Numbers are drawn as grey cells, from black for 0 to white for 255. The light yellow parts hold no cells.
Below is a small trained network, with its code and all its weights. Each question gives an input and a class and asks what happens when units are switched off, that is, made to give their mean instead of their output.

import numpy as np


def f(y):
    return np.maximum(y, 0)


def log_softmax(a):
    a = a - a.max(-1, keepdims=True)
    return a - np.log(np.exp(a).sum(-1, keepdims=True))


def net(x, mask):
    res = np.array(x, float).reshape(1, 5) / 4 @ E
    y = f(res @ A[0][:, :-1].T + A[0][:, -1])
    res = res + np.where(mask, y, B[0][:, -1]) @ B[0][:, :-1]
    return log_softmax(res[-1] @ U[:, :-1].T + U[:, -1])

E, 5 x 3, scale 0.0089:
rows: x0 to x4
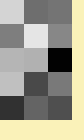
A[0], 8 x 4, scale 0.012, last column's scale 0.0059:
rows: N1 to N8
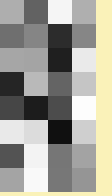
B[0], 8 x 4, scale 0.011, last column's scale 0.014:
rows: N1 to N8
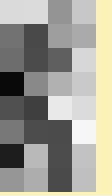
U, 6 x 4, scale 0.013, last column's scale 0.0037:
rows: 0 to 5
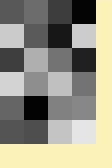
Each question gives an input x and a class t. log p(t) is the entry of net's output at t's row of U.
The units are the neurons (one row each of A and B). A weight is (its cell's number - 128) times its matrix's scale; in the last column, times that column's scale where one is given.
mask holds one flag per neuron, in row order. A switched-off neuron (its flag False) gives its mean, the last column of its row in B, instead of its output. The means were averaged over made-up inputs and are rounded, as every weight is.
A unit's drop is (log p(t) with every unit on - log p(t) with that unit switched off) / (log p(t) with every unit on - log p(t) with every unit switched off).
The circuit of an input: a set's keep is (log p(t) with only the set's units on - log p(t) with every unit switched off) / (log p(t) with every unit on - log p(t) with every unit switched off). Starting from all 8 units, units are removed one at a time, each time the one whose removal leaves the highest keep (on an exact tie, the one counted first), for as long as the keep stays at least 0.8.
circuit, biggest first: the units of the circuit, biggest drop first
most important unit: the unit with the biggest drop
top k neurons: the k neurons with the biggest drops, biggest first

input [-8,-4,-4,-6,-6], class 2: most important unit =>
N5
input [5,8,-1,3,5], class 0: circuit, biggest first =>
N1, N5
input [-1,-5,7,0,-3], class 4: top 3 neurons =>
N1, N2, N3
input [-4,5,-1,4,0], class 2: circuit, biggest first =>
N5, N6
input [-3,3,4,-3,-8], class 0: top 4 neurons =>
N7, N6, N1, N3
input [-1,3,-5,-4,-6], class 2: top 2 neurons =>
N7, N5
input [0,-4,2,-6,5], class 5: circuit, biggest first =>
N6, N5
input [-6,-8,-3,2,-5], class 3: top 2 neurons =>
N1, N4
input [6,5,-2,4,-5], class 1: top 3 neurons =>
N5, N6, N4
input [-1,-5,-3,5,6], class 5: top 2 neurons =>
N6, N5
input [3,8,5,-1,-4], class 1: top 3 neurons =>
N8, N6, N5
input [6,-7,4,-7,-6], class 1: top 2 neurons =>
N5, N4
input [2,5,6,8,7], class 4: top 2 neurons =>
N2, N1
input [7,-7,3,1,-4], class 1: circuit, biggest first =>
N4
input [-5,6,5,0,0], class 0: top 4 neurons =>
N6, N3, N1, N5
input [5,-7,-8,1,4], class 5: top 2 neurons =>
N5, N8
